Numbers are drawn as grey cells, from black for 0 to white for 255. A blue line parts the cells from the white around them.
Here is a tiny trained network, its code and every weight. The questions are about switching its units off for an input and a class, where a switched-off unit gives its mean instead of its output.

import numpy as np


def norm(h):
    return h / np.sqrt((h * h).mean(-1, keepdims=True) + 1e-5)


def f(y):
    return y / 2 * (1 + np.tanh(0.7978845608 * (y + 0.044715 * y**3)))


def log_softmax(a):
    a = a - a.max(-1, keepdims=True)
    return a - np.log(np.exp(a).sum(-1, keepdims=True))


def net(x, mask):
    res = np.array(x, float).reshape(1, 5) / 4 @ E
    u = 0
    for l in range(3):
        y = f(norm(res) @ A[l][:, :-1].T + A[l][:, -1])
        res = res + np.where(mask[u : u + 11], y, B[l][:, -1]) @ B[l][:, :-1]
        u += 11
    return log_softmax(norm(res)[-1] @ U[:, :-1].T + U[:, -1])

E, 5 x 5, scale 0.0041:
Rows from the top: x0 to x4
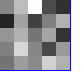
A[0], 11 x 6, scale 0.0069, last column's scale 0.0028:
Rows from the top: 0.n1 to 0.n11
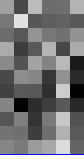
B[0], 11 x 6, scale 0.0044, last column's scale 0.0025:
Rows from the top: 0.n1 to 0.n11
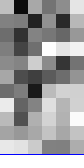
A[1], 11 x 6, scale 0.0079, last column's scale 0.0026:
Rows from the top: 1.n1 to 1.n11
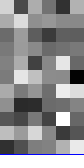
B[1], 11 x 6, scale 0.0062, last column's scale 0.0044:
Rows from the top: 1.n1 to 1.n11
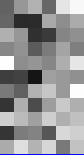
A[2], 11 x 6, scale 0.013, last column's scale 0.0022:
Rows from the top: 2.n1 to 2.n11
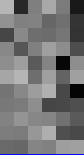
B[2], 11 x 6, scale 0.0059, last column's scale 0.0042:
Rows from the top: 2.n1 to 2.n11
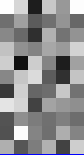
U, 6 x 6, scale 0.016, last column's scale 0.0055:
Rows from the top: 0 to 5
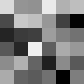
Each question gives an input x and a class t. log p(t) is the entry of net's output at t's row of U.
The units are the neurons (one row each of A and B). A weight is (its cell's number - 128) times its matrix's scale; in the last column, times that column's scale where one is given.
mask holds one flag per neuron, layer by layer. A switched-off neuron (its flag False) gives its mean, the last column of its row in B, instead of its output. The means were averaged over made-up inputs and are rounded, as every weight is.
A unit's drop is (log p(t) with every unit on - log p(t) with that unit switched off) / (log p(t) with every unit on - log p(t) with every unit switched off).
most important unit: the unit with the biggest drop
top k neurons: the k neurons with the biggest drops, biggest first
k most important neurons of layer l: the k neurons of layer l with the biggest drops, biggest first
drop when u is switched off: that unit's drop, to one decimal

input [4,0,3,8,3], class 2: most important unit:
1.n6
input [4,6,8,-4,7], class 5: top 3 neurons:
[2.n5, 1.n1, 1.n7]
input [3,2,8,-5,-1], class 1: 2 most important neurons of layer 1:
[1.n6, 1.n2]
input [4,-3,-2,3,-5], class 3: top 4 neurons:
[1.n1, 0.n1, 2.n1, 1.n10]
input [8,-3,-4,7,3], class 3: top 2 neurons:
[1.n10, 2.n1]
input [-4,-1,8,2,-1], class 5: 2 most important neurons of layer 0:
[0.n2, 0.n9]
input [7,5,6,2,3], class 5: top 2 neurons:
[0.n2, 2.n5]
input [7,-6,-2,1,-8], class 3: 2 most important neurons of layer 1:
[1.n1, 1.n10]
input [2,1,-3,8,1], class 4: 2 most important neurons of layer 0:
[0.n4, 0.n2]
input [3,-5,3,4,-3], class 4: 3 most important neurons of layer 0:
[0.n9, 0.n8, 0.n4]
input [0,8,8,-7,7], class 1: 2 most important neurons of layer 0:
[0.n8, 0.n7]
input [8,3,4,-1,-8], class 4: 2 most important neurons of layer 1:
[1.n1, 1.n10]
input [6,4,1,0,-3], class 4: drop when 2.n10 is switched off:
0.0
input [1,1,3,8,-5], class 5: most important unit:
2.n5
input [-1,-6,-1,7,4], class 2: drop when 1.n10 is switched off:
0.2
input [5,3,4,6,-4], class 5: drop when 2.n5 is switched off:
0.2
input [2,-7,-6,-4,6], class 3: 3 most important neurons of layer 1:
[1.n1, 1.n10, 1.n5]
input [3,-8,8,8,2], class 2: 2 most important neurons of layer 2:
[2.n3, 2.n6]
